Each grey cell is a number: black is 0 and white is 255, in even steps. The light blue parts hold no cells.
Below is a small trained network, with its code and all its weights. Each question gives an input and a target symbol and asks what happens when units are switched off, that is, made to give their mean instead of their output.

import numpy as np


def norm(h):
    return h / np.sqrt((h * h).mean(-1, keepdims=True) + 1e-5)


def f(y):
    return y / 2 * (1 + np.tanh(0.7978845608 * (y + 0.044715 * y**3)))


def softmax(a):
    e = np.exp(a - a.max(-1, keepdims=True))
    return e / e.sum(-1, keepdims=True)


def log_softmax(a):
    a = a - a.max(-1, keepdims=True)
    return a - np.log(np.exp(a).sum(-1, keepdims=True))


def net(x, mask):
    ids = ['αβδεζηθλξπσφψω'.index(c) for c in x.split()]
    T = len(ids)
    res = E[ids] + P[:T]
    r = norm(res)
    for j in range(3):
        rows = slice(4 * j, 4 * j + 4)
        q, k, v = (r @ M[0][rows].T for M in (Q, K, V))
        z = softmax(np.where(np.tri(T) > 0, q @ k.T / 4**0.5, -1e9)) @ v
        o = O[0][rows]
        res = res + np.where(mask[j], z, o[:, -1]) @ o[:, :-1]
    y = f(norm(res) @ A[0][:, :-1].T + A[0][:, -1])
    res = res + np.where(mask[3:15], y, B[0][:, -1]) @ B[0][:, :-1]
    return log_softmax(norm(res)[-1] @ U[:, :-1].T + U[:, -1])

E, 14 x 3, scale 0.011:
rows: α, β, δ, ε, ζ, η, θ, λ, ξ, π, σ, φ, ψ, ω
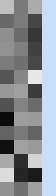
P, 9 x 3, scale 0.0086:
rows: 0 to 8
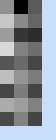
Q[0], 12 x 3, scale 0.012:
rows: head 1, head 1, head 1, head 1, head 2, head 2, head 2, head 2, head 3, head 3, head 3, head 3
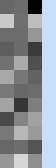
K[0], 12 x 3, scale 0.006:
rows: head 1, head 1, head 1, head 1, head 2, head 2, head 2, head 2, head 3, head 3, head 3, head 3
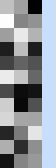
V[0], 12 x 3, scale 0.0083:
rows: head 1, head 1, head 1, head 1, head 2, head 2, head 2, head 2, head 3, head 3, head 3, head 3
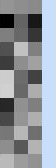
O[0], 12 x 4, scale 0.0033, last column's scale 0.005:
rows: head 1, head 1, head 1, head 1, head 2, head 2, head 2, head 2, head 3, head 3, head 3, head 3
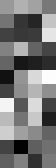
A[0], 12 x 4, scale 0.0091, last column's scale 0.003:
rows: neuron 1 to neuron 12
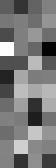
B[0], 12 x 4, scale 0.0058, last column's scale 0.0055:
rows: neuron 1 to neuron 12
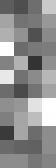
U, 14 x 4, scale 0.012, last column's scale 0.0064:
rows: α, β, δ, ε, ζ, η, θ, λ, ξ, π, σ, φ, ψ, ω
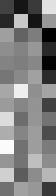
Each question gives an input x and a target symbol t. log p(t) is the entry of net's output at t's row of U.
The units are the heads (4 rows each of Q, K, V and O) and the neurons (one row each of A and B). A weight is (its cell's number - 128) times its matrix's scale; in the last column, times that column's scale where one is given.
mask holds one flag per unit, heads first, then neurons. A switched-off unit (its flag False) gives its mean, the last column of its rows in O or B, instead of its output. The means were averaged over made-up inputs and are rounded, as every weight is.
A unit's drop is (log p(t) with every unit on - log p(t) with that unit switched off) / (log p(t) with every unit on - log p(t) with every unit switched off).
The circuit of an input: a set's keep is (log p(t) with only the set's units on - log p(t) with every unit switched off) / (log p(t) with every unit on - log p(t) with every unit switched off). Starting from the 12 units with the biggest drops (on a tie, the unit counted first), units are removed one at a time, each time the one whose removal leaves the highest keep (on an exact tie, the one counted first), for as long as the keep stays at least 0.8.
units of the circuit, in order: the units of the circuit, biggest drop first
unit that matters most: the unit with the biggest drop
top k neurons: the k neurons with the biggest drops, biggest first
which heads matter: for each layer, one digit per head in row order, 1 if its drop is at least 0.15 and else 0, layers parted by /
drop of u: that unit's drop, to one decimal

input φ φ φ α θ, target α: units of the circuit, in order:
head 1; head 3
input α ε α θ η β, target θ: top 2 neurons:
neuron 6; neuron 1
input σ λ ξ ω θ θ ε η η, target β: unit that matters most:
neuron 5
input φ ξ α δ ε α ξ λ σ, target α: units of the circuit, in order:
head 2; neuron 6
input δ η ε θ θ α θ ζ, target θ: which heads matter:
001
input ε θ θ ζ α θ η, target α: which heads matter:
010
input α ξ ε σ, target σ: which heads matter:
010
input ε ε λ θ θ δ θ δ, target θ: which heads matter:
001
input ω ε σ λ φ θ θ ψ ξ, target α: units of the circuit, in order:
head 2; neuron 6; head 1
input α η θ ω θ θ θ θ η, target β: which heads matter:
110
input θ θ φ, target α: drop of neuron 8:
0.1
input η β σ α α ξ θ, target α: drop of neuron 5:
0.2
